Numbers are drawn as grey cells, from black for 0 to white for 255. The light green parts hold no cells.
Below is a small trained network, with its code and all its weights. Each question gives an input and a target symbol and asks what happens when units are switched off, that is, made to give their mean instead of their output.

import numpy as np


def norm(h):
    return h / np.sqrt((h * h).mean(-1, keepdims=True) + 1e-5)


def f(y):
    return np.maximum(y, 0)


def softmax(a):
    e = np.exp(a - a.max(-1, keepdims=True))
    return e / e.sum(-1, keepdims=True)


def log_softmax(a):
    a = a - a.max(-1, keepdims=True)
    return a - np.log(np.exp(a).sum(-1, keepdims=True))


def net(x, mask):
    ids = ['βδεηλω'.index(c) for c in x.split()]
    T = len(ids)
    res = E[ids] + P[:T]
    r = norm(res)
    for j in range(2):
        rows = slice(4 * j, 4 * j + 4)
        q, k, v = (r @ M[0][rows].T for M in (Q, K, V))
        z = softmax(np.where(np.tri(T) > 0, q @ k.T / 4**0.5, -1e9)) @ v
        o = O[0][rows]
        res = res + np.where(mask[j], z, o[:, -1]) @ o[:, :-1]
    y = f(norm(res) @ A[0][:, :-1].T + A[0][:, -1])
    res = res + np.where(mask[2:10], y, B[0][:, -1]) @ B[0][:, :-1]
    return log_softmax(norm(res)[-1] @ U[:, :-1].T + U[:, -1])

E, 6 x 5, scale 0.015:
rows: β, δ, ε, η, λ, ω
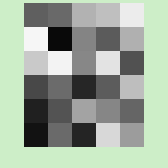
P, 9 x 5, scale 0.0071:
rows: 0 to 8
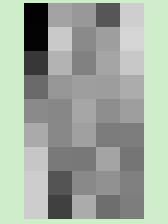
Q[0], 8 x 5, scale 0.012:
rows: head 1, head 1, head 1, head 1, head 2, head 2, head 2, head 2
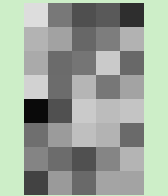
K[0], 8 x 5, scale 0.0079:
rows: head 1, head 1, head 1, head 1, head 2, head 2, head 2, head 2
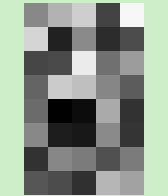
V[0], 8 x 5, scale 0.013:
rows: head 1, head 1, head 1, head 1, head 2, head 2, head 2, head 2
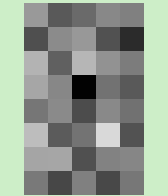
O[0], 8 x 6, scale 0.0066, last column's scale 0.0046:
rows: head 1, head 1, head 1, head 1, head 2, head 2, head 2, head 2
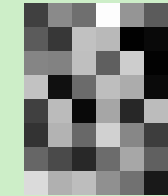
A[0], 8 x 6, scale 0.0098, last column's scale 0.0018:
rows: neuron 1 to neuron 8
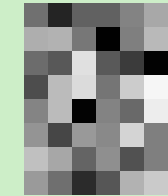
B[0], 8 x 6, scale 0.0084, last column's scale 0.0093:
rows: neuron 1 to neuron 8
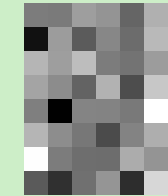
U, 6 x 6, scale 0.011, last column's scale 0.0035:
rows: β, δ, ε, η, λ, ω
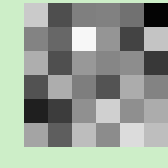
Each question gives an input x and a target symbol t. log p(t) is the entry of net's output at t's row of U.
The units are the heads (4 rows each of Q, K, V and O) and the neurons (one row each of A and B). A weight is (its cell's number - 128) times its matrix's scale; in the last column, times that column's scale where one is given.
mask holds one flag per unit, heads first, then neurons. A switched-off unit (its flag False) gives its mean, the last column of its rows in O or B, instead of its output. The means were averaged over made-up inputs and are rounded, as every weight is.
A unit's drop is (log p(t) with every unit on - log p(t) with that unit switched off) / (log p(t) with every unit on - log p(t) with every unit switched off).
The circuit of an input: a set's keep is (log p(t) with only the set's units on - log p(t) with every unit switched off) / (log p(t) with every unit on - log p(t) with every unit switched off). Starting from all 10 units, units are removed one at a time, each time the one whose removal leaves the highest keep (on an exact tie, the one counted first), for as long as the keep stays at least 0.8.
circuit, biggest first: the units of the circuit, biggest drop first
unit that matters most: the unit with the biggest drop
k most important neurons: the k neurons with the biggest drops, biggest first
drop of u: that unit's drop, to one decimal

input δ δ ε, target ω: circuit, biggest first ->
(head 1; head 2)
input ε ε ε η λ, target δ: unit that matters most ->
neuron 3
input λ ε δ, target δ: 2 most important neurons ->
(neuron 1; neuron 5)
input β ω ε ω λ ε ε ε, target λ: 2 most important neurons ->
(neuron 5; neuron 6)
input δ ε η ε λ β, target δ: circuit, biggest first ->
(head 1; head 2)
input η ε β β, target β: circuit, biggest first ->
(neuron 4; head 2)
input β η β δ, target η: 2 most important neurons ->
(neuron 2; neuron 5)
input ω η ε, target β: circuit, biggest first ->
(neuron 7; head 2)
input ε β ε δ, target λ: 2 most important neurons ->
(neuron 8; neuron 2)
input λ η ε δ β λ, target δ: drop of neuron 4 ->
0.0
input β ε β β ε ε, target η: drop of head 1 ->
1.2
